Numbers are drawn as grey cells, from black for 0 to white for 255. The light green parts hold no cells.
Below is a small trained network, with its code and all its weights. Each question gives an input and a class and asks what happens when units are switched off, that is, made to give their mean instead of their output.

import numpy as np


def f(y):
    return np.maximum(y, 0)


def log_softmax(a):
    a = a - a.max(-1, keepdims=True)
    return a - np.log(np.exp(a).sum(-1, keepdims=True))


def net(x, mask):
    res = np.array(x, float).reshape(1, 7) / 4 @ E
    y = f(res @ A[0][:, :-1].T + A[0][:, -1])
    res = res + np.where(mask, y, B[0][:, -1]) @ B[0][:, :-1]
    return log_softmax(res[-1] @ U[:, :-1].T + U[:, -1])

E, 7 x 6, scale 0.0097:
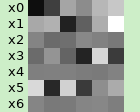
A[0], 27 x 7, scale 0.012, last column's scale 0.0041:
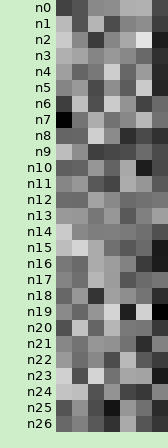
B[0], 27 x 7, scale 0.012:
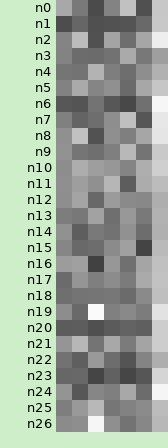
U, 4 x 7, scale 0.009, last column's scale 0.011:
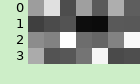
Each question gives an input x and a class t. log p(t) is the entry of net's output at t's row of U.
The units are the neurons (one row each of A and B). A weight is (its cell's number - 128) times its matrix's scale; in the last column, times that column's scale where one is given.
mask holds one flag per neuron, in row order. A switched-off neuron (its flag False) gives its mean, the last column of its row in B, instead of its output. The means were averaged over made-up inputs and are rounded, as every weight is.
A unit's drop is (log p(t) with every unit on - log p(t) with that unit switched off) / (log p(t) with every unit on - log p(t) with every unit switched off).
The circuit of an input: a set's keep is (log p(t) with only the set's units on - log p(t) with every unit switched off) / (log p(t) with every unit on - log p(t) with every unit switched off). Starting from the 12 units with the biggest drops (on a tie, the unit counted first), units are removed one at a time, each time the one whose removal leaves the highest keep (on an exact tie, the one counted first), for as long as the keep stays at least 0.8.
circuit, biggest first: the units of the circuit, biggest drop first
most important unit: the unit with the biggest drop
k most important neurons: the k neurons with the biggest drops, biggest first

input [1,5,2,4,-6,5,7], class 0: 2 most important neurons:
(n2 n6)
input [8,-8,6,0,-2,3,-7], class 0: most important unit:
n8
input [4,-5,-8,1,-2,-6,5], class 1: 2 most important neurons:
(n6 n20)
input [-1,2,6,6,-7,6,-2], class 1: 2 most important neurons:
(n1 n23)
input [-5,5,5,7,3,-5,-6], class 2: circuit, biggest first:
(n26 n25)
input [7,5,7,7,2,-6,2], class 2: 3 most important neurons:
(n26 n25 n11)
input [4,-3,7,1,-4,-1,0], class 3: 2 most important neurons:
(n2 n7)
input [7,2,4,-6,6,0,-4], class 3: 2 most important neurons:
(n0 n7)
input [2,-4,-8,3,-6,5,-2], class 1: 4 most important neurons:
(n1 n23 n2 n22)
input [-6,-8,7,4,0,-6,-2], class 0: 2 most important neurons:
(n21 n10)
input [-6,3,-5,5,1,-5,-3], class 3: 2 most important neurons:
(n24 n9)
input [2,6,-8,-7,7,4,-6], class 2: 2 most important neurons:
(n19 n8)
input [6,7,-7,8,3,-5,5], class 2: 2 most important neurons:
(n26 n25)
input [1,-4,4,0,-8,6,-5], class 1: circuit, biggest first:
(n23)
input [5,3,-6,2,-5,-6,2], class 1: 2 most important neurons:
(n6 n20)
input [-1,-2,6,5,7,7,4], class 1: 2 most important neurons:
(n1 n23)
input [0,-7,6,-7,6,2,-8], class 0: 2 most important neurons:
(n8 n16)
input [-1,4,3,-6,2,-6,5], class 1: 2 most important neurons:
(n20 n6)
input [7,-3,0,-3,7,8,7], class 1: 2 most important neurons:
(n23 n1)
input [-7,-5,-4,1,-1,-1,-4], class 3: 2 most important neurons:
(n24 n15)
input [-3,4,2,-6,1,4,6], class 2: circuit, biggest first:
(n19)
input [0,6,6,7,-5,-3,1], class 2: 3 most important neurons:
(n26 n25 n8)
